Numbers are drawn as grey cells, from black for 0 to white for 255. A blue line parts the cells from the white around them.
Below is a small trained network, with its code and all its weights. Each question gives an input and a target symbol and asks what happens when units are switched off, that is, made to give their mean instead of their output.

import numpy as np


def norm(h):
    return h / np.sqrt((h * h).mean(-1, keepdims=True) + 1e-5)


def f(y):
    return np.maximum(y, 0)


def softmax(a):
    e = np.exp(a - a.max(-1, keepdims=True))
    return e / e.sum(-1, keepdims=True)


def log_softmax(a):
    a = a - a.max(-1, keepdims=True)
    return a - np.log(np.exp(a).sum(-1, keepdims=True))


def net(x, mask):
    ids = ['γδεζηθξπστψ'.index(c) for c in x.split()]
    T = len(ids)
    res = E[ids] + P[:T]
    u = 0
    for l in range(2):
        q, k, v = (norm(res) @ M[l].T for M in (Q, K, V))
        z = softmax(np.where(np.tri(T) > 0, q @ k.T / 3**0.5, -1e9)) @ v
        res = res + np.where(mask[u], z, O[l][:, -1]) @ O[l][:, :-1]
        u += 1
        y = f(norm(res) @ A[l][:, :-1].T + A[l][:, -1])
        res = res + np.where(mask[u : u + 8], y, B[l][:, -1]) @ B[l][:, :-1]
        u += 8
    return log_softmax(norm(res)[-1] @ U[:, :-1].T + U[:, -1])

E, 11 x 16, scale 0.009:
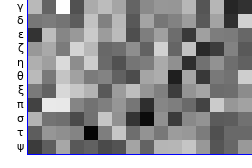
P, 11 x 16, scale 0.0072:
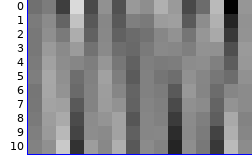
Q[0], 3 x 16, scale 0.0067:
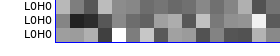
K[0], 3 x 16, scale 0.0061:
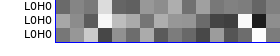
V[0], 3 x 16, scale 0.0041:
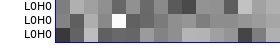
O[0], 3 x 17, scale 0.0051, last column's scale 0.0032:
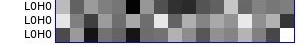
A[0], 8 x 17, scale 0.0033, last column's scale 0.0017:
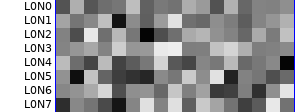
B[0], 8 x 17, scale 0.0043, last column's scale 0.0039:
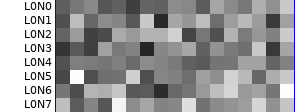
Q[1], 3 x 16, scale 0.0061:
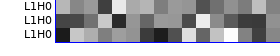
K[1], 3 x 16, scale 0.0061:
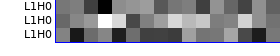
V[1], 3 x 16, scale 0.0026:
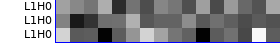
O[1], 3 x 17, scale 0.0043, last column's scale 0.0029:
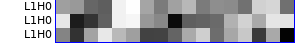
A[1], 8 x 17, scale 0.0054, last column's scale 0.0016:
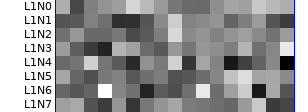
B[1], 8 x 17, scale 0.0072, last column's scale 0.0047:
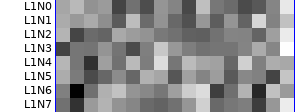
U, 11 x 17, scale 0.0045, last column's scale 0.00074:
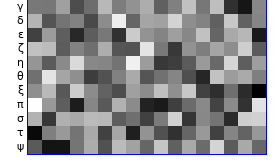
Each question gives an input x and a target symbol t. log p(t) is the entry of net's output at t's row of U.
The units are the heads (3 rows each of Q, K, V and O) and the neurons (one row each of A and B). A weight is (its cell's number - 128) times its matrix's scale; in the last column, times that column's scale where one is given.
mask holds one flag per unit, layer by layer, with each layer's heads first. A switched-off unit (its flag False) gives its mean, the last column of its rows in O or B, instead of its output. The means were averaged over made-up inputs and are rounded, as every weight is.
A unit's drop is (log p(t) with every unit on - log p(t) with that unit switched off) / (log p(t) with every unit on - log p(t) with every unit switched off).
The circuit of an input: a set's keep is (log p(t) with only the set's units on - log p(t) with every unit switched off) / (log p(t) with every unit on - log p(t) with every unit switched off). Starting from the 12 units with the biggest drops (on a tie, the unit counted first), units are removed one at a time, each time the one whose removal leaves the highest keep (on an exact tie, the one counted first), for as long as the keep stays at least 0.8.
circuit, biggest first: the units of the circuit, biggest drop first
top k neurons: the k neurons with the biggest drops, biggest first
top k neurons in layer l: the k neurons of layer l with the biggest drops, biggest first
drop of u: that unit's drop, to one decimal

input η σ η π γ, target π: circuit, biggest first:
[L0H0; L1N7]
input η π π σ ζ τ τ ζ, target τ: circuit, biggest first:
[L0H0]
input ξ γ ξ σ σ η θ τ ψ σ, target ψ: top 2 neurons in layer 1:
[L1N3; L1N1]
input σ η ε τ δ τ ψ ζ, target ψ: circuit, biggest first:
[L0H0; L1H0; L1N7]
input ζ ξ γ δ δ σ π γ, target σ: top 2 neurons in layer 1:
[L1N6; L1N0]
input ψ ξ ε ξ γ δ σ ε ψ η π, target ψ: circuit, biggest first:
[L0H0; L1H0; L1N5]
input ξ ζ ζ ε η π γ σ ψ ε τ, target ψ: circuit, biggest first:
[L0H0; L0N7; L1H0]
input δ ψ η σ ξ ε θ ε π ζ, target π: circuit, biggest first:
[L0H0; L1N3]
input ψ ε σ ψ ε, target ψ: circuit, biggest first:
[L0H0; L1H0; L1N5]
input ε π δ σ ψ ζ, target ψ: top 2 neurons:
[L0N5; L1N0]
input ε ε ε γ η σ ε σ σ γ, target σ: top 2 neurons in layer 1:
[L1N0; L1N5]
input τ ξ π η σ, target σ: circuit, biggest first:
[L1H0; L1N6]
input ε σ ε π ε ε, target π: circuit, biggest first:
[L1H0; L0H0; L1N5; L1N7]
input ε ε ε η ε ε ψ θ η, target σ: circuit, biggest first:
[L1N7]
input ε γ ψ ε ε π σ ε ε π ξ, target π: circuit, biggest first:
[L0H0; L1N3]
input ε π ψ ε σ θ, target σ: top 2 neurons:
[L0N6; L1N6]
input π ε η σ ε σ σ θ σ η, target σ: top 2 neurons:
[L0N6; L0N5]
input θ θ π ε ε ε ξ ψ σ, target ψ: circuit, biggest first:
[L0H0; L1H0; L1N3]
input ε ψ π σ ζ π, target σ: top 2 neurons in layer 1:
[L1N6; L1N3]
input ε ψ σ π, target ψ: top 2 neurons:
[L1N6; L1N5]
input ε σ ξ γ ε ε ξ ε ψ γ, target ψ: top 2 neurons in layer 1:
[L1N3; L1N7]
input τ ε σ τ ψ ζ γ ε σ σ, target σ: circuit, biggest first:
[L1H0]
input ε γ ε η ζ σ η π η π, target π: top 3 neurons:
[L1N5; L1N7; L1N3]
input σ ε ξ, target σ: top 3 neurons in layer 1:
[L1N6; L1N0; L1N3]
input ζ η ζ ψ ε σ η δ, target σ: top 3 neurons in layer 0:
[L0N6; L0N5; L0N0]
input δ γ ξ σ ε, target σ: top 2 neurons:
[L1N6; L0N6]
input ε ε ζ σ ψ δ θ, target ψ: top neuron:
[L1N5]
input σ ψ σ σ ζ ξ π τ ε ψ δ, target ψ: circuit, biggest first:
[L0H0; L1N7]
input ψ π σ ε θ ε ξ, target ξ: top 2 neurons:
[L1N0; L0N3]
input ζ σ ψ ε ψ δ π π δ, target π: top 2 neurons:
[L1N0; L1N5]
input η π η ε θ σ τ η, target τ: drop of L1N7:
0.1
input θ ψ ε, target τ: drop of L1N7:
0.2
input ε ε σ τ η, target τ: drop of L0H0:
1.2
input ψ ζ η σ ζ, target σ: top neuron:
[L1N6]
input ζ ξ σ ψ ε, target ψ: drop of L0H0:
0.5
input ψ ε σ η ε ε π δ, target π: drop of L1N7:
0.1
